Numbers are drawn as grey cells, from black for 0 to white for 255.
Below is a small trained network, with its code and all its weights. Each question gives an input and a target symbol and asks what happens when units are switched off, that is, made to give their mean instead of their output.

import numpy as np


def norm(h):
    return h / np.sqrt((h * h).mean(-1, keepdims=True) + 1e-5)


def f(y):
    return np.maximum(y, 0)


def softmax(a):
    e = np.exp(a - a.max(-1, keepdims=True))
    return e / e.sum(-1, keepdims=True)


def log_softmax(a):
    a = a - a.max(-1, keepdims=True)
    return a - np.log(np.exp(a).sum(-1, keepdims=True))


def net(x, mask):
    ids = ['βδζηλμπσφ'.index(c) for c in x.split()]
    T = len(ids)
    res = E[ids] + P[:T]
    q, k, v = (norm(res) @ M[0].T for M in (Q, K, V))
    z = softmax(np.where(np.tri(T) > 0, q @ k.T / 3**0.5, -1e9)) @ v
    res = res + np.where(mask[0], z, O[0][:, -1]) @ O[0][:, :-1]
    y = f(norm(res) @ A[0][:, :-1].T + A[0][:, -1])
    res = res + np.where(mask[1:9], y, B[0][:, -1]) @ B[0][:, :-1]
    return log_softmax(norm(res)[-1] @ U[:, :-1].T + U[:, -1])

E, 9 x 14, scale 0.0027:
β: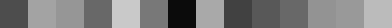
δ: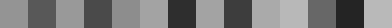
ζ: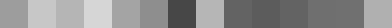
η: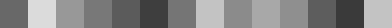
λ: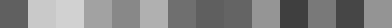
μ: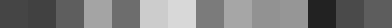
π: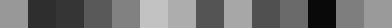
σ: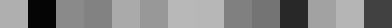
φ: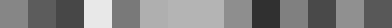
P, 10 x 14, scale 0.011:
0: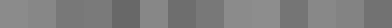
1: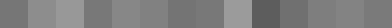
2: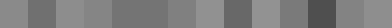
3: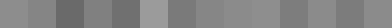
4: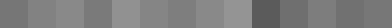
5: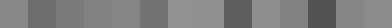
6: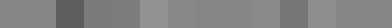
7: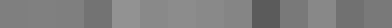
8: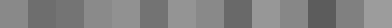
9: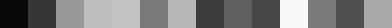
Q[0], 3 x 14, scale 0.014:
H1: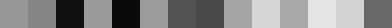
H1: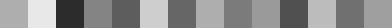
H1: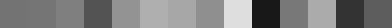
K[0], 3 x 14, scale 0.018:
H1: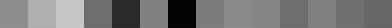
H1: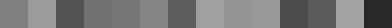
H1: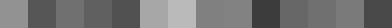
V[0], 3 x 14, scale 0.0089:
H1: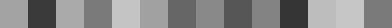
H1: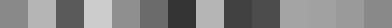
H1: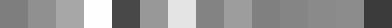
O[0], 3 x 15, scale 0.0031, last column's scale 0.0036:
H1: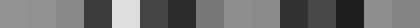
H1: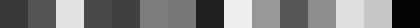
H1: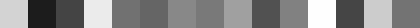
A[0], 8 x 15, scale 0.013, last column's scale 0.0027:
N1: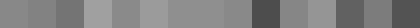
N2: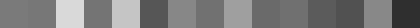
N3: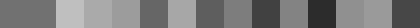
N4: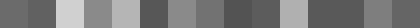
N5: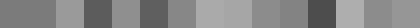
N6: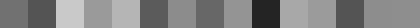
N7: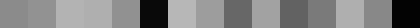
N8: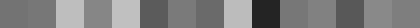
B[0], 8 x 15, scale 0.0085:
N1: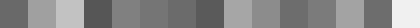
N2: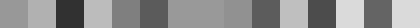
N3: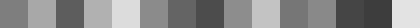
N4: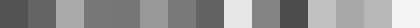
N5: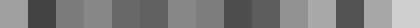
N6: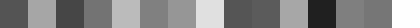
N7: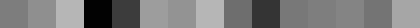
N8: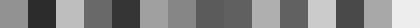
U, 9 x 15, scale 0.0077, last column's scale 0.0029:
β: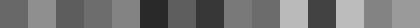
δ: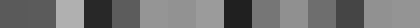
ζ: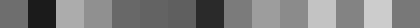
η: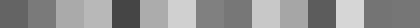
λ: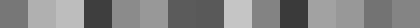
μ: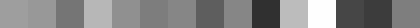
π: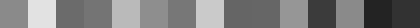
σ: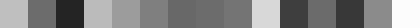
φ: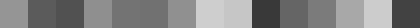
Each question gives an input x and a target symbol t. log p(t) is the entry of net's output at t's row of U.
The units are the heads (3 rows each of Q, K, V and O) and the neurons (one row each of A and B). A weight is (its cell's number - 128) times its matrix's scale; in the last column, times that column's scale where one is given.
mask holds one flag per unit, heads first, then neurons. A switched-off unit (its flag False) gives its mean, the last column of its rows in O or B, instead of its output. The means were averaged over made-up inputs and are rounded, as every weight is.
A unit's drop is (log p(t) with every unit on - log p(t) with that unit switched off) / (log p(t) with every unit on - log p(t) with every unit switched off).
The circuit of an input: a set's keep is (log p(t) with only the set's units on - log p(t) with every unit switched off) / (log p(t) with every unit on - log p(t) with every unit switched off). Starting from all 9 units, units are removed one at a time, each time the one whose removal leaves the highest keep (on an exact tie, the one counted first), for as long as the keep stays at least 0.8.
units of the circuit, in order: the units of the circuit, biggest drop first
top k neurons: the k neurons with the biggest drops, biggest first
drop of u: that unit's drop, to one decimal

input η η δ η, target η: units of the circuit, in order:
H1
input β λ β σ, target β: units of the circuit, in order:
H1, N2, N5
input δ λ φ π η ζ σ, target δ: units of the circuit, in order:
H1, N5
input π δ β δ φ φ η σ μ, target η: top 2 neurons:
N6, N3
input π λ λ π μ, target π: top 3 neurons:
N4, N8, N1
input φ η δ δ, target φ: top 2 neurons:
N3, N8
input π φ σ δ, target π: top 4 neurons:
N8, N4, N5, N3
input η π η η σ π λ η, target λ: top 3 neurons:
N6, N2, N8
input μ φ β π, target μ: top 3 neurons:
N6, N4, N8
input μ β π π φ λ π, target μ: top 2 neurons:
N6, N4
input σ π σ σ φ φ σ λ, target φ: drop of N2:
1.0
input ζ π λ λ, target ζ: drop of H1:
1.3
